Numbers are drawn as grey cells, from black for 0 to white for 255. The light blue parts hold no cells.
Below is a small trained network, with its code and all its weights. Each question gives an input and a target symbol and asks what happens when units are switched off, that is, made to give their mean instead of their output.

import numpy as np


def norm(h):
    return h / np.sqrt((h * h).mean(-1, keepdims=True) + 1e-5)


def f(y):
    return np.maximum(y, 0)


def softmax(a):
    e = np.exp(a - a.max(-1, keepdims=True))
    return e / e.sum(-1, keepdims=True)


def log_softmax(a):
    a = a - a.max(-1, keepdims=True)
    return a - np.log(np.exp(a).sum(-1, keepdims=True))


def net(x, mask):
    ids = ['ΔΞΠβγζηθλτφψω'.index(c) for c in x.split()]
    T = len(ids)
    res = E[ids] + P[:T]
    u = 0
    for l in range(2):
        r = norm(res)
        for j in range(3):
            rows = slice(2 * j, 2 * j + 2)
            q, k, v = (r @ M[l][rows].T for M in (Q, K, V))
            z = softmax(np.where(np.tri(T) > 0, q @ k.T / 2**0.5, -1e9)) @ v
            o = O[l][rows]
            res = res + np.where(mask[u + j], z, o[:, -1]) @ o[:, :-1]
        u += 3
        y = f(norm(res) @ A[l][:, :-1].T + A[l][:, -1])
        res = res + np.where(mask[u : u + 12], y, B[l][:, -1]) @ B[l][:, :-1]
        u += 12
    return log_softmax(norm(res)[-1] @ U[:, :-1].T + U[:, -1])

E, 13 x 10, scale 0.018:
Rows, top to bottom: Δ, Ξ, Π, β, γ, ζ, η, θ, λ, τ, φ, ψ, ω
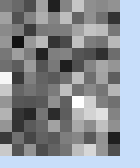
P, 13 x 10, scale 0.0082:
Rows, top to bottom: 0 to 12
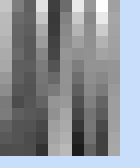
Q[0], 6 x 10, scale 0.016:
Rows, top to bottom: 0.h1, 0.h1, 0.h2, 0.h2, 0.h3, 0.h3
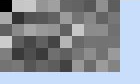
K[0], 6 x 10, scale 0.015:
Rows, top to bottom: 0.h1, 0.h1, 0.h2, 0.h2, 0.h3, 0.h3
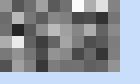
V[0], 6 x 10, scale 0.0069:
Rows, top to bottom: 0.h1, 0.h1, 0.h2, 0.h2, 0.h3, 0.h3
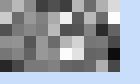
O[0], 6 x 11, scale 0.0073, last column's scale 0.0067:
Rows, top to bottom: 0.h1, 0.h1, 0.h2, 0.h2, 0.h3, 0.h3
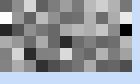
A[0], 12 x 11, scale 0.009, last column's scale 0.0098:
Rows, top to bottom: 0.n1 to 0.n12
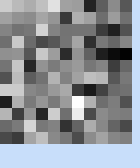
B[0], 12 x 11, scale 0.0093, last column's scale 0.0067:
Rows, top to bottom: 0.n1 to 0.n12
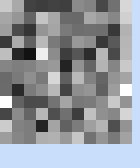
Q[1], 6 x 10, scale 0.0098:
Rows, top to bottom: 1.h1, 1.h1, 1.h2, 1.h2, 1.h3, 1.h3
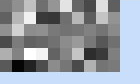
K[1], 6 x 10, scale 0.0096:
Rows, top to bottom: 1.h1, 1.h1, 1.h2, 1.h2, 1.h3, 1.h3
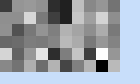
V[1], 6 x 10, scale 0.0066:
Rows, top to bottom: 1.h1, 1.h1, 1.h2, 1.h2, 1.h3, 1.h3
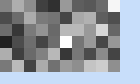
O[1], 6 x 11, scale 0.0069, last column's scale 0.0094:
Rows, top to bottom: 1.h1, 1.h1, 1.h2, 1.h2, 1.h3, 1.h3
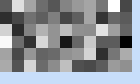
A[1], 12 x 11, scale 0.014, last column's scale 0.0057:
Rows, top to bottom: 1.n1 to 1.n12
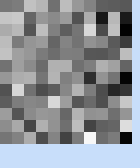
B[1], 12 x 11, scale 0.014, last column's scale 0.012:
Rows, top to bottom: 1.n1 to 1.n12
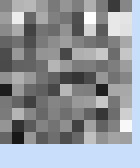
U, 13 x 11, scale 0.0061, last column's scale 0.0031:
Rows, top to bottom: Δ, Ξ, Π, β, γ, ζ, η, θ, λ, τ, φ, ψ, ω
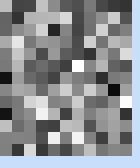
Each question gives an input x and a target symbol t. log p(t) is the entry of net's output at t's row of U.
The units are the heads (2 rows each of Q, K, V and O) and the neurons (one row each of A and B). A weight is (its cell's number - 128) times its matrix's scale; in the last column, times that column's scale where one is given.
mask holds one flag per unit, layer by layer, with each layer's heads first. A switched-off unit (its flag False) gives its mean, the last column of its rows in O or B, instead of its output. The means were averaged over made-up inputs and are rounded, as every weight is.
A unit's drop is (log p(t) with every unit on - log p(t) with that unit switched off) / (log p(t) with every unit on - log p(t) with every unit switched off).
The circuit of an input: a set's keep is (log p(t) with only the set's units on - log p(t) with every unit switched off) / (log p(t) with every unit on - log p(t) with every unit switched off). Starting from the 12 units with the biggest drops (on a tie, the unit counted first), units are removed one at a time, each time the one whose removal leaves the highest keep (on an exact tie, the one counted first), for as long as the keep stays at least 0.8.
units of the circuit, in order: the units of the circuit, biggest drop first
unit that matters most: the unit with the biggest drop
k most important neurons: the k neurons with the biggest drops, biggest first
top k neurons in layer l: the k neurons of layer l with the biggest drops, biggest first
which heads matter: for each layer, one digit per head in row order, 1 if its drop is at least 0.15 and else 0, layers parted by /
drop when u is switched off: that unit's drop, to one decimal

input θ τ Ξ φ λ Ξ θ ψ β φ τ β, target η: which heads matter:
101 / 000
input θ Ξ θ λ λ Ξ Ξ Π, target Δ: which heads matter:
100 / 000
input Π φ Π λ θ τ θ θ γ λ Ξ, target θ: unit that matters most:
0.h2
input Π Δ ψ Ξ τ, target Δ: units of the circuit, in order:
[0.h1; 1.h1; 1.n2]
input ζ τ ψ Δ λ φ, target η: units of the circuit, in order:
[0.h1; 0.h3; 1.n8]
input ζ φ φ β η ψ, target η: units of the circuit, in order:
[1.n8; 0.h1]
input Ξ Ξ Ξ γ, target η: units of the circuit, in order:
[0.n4; 1.n8; 0.h1]
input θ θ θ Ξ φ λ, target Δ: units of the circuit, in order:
[0.h1; 0.n5; 1.n2]
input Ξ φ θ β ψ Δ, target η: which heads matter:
100 / 000
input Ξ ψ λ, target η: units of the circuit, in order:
[0.h3; 1.n8; 0.h1]
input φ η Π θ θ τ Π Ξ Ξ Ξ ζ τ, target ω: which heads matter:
001 / 000
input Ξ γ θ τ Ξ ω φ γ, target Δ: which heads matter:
100 / 110
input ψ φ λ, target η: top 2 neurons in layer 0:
[0.n4; 0.n8]
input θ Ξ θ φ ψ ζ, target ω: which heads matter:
001 / 000
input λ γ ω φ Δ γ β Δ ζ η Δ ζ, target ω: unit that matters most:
1.n12
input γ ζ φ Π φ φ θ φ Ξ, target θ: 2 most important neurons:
[1.n1; 0.n12]
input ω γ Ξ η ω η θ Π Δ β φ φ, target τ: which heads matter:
110 / 011
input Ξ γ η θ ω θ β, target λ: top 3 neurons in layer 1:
[1.n2; 1.n3; 1.n11]
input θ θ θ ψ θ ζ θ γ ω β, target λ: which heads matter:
010 / 000
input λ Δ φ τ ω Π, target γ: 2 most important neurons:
[1.n7; 0.n8]
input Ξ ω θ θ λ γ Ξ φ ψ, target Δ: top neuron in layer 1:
[1.n11]
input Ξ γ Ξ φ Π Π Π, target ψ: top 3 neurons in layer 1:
[1.n2; 1.n10; 1.n3]
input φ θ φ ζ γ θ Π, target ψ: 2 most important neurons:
[0.n7; 1.n2]
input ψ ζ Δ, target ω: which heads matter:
101 / 000
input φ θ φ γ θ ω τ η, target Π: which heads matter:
110 / 001
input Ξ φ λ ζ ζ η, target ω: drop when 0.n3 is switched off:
0.0
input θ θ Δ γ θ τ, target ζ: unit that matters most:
0.h2
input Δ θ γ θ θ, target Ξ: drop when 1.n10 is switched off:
0.2
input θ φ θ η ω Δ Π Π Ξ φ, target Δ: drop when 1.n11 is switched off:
0.1
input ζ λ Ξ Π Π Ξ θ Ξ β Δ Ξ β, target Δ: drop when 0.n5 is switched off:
0.1
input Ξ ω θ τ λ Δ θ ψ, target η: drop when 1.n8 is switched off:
0.3
